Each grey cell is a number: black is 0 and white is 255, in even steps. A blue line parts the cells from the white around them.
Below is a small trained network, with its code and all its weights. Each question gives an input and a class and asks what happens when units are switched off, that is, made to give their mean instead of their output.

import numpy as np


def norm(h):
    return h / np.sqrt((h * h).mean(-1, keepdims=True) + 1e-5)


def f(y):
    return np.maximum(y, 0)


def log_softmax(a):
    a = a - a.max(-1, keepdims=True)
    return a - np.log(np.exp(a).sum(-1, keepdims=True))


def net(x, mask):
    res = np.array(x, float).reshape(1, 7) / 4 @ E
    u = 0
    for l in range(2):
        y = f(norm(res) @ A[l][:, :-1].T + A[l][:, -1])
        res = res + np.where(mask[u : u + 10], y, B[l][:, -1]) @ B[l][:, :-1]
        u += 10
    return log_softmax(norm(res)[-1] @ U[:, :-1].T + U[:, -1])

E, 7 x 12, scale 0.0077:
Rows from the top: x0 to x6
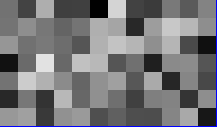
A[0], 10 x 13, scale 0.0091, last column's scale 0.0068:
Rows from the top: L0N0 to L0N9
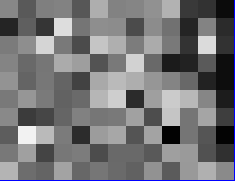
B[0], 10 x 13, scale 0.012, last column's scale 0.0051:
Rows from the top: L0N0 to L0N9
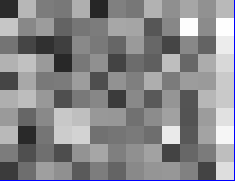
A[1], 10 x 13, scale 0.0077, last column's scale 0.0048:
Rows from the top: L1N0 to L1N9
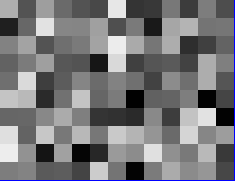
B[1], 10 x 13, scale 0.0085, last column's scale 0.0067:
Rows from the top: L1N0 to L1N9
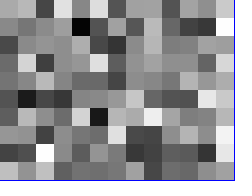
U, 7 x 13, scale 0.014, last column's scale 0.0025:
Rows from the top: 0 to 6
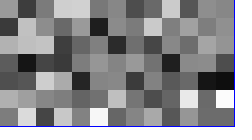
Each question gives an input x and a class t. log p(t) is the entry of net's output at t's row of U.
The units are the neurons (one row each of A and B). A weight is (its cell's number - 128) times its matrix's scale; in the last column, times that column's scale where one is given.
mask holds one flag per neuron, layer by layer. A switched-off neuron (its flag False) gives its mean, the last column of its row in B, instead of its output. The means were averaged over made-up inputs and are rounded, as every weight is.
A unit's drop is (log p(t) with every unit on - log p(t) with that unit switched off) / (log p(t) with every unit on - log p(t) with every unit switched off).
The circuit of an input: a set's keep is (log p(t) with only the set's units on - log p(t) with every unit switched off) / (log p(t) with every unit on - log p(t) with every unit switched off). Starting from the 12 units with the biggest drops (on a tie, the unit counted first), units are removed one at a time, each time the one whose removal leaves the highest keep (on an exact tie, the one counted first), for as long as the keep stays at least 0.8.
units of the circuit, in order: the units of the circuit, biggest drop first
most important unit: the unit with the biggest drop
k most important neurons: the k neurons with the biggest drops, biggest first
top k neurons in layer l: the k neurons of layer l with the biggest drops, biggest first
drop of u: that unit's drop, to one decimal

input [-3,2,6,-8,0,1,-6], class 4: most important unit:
L1N8
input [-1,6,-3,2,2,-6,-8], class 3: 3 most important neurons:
[L0N2, L0N3, L0N1]
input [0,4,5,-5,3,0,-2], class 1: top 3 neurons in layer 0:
[L0N4, L0N0, L0N3]
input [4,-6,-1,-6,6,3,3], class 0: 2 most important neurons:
[L0N7, L0N5]
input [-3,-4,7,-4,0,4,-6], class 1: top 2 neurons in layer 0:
[L0N0, L0N4]
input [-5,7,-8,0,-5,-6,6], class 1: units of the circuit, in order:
[L1N6, L0N7]
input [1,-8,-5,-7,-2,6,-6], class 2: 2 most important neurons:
[L0N3, L1N1]
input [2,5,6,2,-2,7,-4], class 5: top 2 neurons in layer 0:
[L0N1, L0N9]
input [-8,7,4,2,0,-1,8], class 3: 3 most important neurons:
[L1N5, L0N3, L0N8]
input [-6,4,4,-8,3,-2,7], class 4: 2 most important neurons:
[L1N8, L0N2]
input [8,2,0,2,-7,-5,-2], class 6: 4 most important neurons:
[L1N0, L0N7, L1N3, L0N1]
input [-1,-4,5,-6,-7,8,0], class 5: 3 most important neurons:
[L0N1, L0N7, L1N7]
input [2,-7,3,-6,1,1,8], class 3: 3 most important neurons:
[L1N5, L0N8, L0N5]
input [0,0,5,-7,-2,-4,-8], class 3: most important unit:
L0N2
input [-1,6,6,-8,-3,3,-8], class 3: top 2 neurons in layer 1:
[L1N1, L1N6]
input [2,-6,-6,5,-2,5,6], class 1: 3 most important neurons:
[L1N6, L0N2, L0N5]
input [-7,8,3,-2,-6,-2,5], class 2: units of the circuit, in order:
[L0N5, L1N9]
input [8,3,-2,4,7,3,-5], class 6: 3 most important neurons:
[L1N0, L1N3, L0N6]
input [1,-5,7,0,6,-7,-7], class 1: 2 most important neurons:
[L0N4, L0N1]
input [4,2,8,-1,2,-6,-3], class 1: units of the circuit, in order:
[L0N4]
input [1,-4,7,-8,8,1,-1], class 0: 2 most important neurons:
[L0N7, L1N1]
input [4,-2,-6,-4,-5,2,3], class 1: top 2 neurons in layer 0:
[L0N7, L0N9]
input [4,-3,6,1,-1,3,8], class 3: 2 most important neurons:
[L1N5, L0N8]
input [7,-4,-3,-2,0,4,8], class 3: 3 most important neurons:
[L1N5, L0N8, L0N6]
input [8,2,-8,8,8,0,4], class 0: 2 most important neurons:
[L0N7, L0N9]
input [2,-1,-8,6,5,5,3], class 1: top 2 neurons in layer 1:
[L1N6, L1N8]
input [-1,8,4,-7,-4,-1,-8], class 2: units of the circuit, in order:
[L0N5]
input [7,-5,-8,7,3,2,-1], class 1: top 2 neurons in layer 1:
[L1N6, L1N8]
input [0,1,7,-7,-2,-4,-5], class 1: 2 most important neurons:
[L0N4, L0N0]
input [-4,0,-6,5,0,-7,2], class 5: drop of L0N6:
-0.1
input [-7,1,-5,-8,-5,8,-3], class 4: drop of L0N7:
0.2
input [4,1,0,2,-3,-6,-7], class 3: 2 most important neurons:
[L0N2, L0N1]
